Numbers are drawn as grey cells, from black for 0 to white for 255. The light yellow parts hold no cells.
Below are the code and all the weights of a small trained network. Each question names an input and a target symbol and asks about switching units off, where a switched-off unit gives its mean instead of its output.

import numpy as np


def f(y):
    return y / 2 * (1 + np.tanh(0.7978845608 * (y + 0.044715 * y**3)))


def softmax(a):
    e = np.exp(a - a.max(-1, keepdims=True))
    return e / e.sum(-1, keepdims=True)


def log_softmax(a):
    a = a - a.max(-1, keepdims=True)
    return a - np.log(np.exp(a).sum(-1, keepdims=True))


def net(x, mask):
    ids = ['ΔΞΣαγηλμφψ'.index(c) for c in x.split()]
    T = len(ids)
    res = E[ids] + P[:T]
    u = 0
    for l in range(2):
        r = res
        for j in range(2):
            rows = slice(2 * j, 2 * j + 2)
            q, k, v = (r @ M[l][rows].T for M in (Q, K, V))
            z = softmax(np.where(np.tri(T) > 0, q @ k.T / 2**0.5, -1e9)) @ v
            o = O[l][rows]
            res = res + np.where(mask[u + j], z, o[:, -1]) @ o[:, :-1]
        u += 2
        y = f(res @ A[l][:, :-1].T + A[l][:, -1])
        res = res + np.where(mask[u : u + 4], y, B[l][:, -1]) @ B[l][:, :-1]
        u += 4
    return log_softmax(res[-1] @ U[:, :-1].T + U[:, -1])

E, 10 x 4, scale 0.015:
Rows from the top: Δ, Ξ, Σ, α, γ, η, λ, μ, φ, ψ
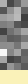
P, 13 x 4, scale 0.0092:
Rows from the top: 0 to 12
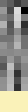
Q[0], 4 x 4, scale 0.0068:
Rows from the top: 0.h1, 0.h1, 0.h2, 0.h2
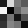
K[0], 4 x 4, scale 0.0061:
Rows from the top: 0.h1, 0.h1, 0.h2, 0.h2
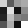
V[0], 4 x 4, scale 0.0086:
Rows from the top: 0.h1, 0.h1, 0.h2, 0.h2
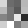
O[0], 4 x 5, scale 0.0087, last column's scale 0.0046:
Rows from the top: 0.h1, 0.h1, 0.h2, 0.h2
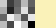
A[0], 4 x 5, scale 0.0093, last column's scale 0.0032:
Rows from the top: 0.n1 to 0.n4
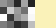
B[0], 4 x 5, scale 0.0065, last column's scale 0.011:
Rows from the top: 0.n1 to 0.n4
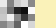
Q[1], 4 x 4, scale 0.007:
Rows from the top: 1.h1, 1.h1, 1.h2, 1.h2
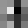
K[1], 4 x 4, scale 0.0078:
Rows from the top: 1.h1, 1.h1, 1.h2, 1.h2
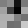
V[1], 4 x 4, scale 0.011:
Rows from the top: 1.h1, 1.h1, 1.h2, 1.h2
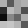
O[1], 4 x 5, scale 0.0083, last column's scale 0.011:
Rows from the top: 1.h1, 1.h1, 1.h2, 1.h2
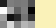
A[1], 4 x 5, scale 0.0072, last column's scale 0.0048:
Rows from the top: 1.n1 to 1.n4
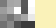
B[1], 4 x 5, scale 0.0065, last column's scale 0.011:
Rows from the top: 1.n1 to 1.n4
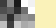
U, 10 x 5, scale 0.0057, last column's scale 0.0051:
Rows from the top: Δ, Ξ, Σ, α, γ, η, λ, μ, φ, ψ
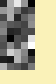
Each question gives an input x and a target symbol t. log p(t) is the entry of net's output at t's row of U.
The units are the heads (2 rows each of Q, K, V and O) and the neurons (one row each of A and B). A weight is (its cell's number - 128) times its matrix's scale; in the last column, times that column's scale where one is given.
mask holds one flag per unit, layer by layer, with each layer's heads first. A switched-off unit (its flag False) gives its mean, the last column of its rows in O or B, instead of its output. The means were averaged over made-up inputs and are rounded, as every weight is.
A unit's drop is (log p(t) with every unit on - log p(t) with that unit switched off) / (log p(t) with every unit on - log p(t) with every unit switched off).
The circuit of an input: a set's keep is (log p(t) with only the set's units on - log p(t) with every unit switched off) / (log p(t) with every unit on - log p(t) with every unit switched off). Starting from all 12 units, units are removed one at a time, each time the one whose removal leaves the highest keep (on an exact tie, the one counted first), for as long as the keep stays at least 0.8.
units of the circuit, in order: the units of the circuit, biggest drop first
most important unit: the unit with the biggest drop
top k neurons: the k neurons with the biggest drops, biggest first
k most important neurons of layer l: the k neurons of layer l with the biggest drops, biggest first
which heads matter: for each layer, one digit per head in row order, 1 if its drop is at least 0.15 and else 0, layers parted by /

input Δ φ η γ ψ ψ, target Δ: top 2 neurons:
0.n3, 0.n1
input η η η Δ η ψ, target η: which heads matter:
01 / 01
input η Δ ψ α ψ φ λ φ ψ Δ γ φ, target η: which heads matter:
11 / 01
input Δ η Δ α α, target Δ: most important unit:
0.h1
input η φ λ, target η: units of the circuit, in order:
1.h2, 0.h2, 0.n4, 0.n2
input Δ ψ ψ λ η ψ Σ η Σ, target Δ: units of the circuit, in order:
1.h1, 0.h1, 0.n1, 1.h2
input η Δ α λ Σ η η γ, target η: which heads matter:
01 / 01
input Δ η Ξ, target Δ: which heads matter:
11 / 11
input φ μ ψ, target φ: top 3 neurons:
0.n4, 0.n1, 0.n2
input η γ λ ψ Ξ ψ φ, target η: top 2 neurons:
0.n4, 0.n1
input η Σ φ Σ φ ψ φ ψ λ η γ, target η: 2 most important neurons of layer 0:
0.n4, 0.n1
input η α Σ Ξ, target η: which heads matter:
11 / 01
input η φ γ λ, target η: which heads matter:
01 / 01
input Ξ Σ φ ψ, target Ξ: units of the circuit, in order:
1.h1, 0.h1
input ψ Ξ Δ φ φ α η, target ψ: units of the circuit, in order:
1.h1, 0.h1, 0.n2
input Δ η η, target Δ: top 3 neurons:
0.n3, 0.n1, 0.n4
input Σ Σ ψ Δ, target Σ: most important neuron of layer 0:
0.n2
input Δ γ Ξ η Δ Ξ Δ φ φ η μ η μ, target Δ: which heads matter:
11 / 10
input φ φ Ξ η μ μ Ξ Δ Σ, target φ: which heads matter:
11 / 10
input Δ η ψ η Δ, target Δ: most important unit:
0.h1
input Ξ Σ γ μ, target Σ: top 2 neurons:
1.n2, 1.n1
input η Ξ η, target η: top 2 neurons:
0.n4, 0.n2
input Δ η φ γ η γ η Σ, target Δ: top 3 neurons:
0.n3, 0.n1, 0.n4
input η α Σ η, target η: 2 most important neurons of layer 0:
0.n4, 0.n1
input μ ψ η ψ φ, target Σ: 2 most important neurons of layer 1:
1.n2, 1.n1
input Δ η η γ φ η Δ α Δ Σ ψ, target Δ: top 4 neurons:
0.n3, 0.n1, 0.n4, 1.n2
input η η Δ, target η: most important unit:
1.h2
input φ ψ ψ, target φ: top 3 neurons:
0.n1, 0.n4, 1.n4
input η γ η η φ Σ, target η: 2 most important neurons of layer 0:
0.n4, 0.n2
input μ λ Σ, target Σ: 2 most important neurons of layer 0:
0.n4, 0.n2
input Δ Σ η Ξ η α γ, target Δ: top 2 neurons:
0.n3, 0.n1
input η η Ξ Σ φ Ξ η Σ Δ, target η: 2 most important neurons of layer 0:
0.n4, 0.n1
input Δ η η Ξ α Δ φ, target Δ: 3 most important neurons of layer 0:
0.n3, 0.n1, 0.n4
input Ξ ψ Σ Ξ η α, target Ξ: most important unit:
1.h1
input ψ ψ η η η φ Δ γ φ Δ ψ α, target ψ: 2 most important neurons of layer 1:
1.n1, 1.n2
